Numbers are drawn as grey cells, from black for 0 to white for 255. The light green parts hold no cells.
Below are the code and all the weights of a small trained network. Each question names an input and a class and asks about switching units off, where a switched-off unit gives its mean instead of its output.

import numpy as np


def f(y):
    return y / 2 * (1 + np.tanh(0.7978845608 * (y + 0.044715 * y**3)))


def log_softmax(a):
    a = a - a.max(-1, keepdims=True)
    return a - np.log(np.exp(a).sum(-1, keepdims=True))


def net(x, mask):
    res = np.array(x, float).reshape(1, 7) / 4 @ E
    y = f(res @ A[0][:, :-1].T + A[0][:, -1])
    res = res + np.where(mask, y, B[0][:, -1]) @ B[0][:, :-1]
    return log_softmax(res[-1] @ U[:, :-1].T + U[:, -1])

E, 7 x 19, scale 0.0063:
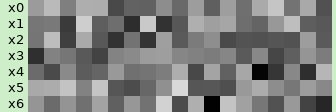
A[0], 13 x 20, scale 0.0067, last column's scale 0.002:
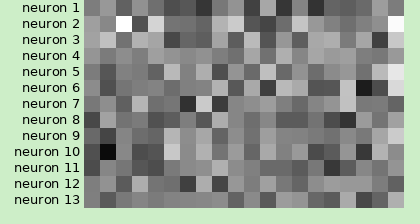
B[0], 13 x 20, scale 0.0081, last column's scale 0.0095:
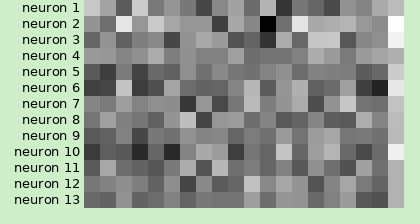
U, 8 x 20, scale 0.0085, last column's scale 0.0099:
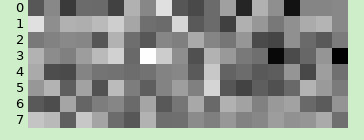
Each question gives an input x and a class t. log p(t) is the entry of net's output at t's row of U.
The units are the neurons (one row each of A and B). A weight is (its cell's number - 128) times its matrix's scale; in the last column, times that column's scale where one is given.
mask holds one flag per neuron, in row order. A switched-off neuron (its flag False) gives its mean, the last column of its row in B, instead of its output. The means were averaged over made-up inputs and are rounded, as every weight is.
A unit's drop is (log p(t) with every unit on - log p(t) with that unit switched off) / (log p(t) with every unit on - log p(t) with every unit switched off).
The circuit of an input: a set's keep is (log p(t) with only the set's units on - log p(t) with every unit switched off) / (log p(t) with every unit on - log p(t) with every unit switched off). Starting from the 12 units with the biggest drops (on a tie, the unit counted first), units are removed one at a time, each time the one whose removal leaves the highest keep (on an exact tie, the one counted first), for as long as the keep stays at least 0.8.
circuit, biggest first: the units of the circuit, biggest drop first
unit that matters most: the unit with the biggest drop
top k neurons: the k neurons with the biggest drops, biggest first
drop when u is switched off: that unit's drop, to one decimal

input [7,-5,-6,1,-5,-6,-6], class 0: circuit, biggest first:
(neuron 2)
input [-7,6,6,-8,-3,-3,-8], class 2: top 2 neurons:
(neuron 12; neuron 7)
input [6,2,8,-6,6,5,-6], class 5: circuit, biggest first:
(neuron 2; neuron 1)
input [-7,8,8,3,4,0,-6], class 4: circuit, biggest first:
(neuron 1; neuron 10)
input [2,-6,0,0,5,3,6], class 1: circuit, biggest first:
(neuron 2; neuron 10)
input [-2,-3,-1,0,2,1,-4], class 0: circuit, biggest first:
(neuron 6; neuron 7)
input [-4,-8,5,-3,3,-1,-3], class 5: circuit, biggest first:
(neuron 1; neuron 8)
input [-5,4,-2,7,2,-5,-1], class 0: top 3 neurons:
(neuron 10; neuron 2; neuron 11)
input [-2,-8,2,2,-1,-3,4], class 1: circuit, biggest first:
(neuron 10; neuron 5)
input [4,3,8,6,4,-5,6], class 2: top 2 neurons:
(neuron 6; neuron 10)
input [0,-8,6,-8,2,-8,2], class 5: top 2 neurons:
(neuron 2; neuron 10)
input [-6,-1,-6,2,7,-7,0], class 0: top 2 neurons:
(neuron 10; neuron 2)
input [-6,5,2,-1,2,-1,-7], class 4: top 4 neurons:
(neuron 1; neuron 2; neuron 6; neuron 3)
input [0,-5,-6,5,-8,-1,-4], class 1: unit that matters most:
neuron 10
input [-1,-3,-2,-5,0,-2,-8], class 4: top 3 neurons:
(neuron 3; neuron 2; neuron 6)
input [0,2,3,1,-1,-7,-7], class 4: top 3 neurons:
(neuron 2; neuron 6; neuron 3)
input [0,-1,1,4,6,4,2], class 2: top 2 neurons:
(neuron 3; neuron 4)
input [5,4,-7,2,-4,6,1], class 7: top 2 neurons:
(neuron 6; neuron 3)
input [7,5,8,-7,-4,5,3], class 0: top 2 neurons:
(neuron 3; neuron 2)
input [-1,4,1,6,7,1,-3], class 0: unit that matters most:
neuron 10
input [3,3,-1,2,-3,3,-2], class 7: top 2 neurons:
(neuron 6; neuron 10)
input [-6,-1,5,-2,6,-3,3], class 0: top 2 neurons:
(neuron 10; neuron 2)
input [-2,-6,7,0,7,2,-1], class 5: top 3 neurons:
(neuron 1; neuron 11; neuron 8)
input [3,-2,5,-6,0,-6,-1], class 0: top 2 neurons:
(neuron 2; neuron 7)
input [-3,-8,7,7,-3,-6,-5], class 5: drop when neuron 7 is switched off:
-0.1
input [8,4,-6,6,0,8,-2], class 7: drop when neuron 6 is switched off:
0.6
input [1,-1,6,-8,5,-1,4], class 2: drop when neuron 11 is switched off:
0.0
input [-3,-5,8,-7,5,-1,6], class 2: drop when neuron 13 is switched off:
0.1
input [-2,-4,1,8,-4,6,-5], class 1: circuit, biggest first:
(neuron 10)
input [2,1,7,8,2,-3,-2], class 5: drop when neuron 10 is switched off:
0.2
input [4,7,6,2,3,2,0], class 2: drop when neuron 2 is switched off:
0.2
